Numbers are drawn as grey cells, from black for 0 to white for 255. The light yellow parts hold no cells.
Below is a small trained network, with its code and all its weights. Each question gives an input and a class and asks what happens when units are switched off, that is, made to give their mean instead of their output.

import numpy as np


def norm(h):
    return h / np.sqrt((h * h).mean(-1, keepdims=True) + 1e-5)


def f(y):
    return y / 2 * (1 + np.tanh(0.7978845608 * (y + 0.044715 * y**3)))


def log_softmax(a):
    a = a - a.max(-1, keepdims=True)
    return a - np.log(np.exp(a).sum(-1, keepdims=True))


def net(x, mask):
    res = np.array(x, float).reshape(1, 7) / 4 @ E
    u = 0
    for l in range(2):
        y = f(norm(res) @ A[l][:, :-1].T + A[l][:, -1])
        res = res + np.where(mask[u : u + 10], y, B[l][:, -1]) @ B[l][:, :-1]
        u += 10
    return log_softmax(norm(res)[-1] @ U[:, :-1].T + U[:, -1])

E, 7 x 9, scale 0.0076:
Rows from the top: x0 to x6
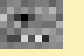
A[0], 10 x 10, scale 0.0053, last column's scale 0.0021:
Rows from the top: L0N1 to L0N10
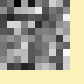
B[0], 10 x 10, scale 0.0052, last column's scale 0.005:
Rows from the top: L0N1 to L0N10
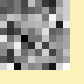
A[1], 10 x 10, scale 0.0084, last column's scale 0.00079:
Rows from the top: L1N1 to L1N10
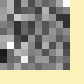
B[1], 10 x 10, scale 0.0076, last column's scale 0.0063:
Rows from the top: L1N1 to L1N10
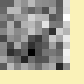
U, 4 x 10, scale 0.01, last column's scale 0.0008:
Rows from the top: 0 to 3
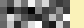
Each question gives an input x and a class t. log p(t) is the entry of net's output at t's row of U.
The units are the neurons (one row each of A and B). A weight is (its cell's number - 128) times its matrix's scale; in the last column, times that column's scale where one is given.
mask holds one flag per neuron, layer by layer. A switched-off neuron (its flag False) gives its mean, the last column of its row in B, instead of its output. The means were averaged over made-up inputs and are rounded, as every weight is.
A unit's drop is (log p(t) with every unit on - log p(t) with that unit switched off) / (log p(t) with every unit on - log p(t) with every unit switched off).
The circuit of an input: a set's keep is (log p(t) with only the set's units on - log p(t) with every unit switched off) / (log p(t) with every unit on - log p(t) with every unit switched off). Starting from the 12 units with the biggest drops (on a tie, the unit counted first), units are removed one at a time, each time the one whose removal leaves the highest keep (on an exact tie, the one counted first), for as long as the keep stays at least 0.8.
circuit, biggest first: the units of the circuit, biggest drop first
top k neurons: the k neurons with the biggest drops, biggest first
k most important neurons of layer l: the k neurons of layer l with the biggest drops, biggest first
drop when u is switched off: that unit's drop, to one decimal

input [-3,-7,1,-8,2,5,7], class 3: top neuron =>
(L1N5)
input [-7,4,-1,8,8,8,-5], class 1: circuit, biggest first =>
(L0N10, L1N8)
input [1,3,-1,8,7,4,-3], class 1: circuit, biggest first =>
(L0N10, L1N8)
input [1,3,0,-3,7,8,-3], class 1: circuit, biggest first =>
(L0N10, L1N9)
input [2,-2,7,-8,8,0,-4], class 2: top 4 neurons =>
(L1N7, L1N6, L1N2, L1N3)
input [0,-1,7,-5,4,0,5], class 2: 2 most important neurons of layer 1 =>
(L1N7, L1N6)
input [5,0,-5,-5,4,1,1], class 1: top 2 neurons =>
(L1N8, L1N9)
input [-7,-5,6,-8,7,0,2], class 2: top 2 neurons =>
(L1N7, L1N6)
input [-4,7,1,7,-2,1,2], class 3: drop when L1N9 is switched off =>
-0.1
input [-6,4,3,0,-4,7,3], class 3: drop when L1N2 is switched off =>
0.0
